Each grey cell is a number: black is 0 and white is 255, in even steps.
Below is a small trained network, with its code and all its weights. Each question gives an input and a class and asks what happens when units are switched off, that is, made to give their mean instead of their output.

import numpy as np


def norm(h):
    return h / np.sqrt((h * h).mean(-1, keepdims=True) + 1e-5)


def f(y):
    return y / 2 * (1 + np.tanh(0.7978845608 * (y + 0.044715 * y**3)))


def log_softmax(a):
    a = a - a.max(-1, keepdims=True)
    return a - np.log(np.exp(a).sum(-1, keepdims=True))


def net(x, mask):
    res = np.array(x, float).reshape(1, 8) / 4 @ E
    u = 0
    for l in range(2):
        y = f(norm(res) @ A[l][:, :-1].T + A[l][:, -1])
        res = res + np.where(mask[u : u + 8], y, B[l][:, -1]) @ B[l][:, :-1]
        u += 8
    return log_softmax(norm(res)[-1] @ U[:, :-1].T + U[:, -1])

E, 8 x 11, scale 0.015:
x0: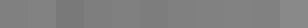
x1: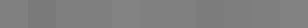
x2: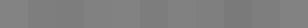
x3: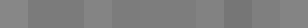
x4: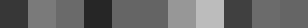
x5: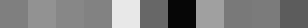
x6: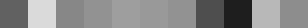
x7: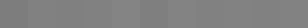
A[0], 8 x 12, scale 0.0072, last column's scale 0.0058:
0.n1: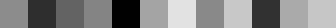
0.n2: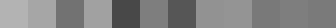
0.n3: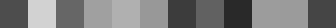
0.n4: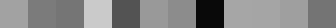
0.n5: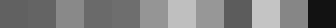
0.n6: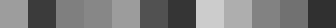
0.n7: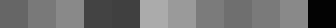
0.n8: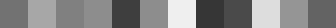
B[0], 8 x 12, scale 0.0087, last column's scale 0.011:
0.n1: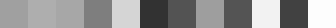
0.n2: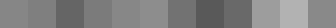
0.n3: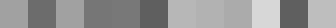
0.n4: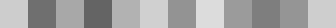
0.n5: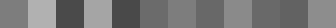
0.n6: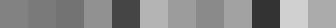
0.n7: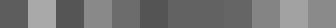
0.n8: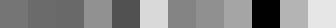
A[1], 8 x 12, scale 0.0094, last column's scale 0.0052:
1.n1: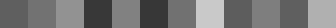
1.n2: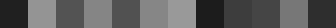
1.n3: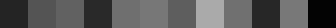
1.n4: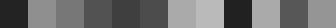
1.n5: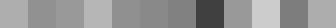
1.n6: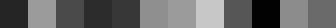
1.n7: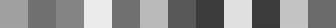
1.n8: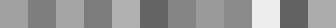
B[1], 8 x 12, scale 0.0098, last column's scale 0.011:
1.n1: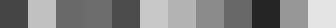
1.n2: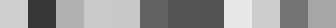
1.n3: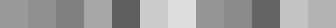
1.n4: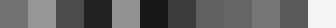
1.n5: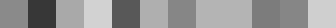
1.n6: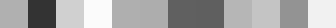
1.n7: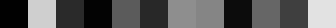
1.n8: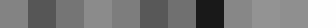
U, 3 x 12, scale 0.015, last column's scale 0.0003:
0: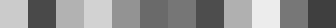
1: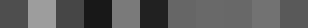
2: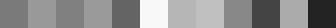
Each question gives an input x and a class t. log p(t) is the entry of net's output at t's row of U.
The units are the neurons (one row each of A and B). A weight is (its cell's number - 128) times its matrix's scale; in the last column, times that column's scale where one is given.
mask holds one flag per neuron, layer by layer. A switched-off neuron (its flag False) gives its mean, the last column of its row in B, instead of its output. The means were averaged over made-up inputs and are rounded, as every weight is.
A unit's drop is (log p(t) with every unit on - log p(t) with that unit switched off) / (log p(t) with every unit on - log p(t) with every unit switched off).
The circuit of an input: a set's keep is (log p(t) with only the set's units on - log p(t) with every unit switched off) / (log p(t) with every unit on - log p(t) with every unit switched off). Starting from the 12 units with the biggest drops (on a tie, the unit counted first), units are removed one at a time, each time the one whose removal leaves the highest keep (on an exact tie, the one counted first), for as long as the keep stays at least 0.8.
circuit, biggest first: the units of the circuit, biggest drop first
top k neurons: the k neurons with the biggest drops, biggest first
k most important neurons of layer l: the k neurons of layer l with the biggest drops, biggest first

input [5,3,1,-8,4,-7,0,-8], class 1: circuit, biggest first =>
[1.n4]
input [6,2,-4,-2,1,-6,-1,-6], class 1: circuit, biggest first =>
[0.n1 1.n6]
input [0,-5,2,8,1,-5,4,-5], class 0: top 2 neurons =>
[1.n6 0.n8]
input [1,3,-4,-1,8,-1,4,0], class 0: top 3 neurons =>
[1.n6 0.n1 1.n2]
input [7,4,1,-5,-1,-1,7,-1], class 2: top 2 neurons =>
[0.n8 0.n1]
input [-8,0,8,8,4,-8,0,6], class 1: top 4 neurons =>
[0.n1 1.n4 0.n6 1.n5]
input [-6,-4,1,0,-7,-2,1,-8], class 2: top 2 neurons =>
[0.n4 1.n4]
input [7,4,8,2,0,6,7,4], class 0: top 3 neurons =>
[1.n7 0.n3 1.n5]
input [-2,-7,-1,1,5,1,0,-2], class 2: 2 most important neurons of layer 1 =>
[1.n1 1.n3]
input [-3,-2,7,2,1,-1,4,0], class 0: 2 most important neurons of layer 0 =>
[0.n8 0.n4]
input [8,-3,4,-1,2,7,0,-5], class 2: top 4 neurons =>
[0.n1 0.n6 1.n4 1.n7]
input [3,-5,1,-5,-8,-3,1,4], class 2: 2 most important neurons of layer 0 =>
[0.n4 0.n3]
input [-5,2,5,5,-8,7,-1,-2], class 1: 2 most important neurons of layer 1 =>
[1.n7 1.n6]
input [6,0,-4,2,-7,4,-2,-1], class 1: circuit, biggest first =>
[1.n7]
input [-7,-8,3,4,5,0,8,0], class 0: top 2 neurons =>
[0.n1 1.n6]
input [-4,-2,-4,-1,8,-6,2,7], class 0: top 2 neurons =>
[1.n6 1.n2]
